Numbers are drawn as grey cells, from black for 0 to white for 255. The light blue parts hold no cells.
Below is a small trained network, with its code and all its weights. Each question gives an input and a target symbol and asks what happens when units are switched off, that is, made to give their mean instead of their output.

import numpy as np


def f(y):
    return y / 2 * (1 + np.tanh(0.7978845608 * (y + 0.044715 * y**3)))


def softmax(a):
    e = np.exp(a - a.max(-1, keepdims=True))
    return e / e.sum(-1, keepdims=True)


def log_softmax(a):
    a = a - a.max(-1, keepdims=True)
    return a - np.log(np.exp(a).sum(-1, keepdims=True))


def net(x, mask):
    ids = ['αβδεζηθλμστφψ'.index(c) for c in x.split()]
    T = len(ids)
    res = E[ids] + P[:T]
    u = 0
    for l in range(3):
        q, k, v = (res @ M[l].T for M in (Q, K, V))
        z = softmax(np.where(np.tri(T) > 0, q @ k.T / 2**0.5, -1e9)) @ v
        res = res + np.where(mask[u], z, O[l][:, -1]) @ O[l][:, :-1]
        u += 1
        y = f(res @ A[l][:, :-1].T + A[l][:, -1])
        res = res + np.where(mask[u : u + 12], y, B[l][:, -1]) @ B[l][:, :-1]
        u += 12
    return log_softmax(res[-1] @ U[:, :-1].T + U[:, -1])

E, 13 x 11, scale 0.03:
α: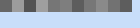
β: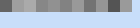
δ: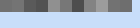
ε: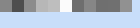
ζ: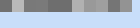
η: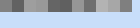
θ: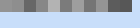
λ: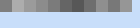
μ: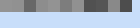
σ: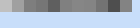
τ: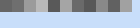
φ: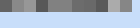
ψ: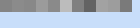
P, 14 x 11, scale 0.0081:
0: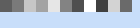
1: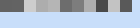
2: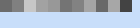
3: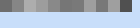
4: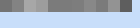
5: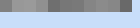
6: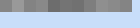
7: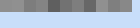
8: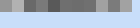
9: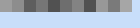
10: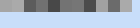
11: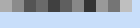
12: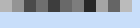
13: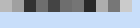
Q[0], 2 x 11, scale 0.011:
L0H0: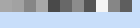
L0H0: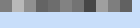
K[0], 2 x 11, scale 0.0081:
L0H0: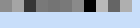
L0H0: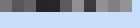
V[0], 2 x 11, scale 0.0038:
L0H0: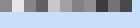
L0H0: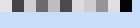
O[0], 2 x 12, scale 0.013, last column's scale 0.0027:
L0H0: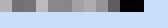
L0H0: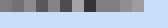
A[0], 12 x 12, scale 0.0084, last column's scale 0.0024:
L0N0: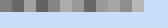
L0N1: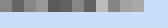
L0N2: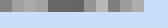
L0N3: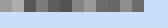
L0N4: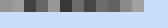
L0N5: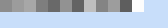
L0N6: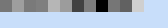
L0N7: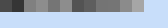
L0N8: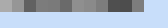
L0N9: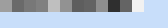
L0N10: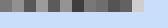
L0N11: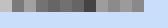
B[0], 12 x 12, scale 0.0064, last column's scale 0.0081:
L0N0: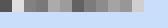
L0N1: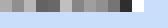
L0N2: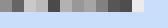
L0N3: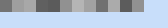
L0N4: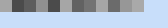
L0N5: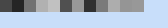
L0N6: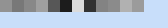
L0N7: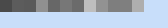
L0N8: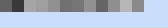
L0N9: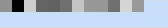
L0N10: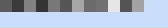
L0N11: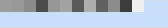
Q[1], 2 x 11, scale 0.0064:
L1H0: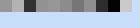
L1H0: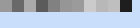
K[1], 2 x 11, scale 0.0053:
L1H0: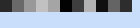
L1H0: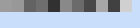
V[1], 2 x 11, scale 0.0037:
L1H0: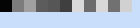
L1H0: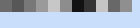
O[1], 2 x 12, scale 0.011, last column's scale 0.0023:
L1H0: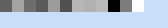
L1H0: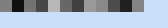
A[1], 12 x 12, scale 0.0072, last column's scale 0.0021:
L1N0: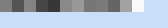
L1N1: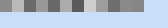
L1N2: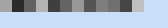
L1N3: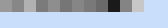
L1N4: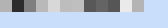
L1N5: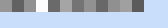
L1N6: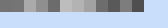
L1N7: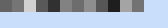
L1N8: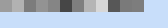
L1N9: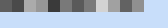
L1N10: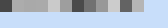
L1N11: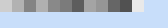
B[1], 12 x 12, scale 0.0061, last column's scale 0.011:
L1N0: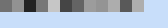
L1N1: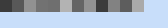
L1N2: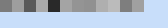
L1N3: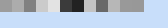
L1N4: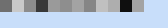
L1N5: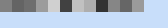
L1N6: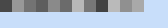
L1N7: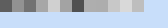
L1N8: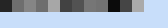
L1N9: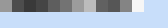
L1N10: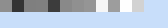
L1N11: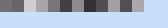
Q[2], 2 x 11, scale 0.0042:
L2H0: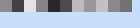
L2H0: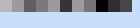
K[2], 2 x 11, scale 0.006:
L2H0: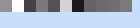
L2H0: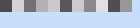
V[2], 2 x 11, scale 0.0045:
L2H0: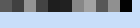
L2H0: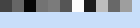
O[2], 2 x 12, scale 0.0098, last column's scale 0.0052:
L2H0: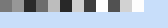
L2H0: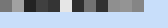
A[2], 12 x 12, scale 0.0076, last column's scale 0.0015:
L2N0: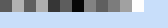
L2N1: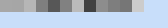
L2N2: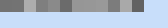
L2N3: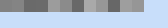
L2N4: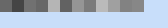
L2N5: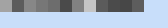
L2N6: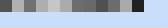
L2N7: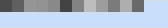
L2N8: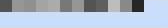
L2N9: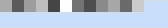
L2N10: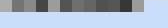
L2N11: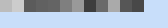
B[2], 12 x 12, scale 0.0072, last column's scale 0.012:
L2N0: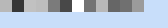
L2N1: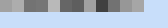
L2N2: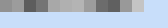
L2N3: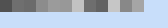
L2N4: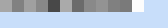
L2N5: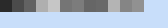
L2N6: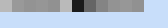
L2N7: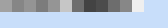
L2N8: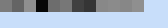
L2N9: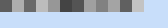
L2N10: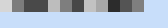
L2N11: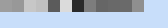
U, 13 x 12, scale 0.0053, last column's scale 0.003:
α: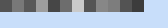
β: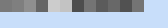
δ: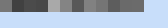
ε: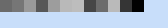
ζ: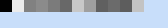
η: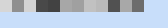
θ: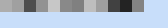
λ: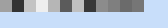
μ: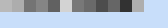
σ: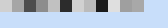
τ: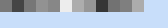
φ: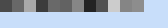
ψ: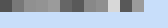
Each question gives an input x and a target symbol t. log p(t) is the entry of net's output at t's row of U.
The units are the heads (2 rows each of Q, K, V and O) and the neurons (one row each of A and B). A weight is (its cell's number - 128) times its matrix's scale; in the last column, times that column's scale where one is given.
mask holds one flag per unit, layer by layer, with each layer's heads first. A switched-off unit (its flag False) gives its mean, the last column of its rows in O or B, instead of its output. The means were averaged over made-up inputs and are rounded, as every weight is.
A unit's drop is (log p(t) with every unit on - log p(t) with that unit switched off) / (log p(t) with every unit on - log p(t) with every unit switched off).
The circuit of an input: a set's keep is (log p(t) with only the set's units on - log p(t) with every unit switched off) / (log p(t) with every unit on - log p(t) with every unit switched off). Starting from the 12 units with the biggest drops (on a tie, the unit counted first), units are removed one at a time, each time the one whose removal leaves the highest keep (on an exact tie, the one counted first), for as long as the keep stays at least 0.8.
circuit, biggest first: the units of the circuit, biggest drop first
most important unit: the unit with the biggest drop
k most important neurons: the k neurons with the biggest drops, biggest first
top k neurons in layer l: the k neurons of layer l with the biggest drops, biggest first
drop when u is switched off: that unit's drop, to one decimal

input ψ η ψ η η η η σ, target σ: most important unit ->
L1N7
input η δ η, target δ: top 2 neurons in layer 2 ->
(L2N10; L2N5)
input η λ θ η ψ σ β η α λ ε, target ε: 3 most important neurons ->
(L1N4; L0N9; L2N8)
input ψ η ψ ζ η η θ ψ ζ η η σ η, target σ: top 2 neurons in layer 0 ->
(L0N4; L0N11)
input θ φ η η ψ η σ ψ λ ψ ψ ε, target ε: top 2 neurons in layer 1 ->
(L1N4; L1N6)
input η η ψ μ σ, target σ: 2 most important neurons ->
(L1N3; L0N8)
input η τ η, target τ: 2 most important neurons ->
(L1N7; L1N9)
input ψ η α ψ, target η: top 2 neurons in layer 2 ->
(L2N4; L2N5)
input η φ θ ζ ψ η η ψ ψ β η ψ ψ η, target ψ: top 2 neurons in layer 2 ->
(L2N9; L2N5)
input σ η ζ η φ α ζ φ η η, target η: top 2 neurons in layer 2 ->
(L2N9; L2N5)
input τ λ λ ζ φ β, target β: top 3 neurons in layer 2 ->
(L2N6; L2N7; L2N8)
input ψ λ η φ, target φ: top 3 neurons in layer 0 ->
(L0N6; L0N1; L0N2)
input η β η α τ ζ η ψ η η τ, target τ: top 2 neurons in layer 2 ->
(L2N7; L2N3)
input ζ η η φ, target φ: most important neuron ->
(L2N8)
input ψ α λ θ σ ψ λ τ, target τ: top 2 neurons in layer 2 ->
(L2N7; L2N9)
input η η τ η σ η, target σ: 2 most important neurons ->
(L2N1; L1N7)
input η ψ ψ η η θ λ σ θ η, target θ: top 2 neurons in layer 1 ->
(L1N10; L1N8)
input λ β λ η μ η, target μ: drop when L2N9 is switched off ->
0.0
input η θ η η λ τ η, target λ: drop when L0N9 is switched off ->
0.1
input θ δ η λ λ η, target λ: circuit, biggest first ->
(L2H0)
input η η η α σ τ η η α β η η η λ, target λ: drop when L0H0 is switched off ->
0.2
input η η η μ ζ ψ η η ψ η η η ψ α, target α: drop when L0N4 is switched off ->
0.2
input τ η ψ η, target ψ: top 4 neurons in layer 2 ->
(L2N9; L2N5; L2N7; L2N2)
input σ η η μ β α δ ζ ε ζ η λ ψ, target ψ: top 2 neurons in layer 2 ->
(L2N9; L2N7)
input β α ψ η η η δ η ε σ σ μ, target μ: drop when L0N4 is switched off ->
0.1
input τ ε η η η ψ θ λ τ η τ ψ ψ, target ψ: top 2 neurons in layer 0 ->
(L0N4; L0N9)
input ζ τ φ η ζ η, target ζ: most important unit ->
L1H0
